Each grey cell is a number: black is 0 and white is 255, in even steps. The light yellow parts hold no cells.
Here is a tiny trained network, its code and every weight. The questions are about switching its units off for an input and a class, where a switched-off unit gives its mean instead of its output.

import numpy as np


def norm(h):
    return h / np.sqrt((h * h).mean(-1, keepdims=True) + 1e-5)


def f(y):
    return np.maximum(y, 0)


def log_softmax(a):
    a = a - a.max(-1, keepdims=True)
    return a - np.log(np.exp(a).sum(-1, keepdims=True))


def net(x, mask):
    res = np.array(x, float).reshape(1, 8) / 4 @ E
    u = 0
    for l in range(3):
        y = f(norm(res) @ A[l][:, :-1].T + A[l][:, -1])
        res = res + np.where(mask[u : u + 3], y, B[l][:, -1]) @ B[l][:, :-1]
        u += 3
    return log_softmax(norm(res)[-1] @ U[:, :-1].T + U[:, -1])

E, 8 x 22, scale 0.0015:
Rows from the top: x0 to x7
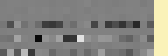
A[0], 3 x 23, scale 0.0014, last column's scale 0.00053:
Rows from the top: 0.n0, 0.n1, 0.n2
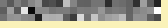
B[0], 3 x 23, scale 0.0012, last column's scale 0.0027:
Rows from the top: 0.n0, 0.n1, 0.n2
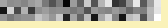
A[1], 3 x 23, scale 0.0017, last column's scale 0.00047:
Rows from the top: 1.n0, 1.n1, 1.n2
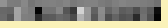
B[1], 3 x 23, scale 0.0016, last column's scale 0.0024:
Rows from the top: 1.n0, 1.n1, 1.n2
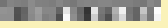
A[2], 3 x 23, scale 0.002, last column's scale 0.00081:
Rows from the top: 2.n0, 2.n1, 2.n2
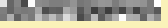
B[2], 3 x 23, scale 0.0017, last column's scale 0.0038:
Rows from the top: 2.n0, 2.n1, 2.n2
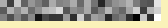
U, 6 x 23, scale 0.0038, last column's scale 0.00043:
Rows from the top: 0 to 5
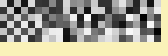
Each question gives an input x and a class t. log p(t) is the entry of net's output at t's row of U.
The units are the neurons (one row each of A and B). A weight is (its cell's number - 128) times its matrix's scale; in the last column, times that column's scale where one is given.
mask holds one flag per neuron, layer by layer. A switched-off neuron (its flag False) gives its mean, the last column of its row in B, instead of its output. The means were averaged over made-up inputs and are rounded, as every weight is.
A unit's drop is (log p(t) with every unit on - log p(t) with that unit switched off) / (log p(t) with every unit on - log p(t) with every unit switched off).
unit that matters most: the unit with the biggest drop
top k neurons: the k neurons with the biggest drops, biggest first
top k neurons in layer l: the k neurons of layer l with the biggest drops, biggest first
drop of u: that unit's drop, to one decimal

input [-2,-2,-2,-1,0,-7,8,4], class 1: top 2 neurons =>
[2.n2, 0.n2]
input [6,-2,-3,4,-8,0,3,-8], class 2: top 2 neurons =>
[2.n2, 0.n0]
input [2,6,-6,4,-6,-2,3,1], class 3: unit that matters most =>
2.n0
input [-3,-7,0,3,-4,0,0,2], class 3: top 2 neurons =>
[0.n0, 2.n2]
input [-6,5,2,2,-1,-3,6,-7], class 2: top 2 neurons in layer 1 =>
[1.n1, 1.n2]
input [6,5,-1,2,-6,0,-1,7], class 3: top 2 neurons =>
[2.n2, 1.n1]
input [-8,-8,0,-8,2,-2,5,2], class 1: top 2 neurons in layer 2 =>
[2.n2, 2.n0]
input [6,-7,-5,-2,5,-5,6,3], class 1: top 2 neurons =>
[2.n2, 2.n0]
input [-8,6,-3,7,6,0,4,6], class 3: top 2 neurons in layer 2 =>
[2.n2, 2.n1]
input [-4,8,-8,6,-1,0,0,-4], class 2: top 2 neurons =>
[0.n0, 2.n2]
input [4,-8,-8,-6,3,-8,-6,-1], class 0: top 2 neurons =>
[2.n2, 0.n1]
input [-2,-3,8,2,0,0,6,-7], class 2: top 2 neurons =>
[2.n2, 1.n1]
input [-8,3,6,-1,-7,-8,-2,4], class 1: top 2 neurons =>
[2.n2, 0.n2]
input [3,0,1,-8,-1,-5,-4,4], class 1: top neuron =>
[2.n2]
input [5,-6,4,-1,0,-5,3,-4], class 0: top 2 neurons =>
[2.n2, 0.n2]
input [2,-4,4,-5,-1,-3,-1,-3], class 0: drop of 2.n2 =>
0.3
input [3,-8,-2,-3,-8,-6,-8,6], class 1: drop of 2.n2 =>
0.4
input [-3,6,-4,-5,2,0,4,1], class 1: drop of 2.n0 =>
0.2
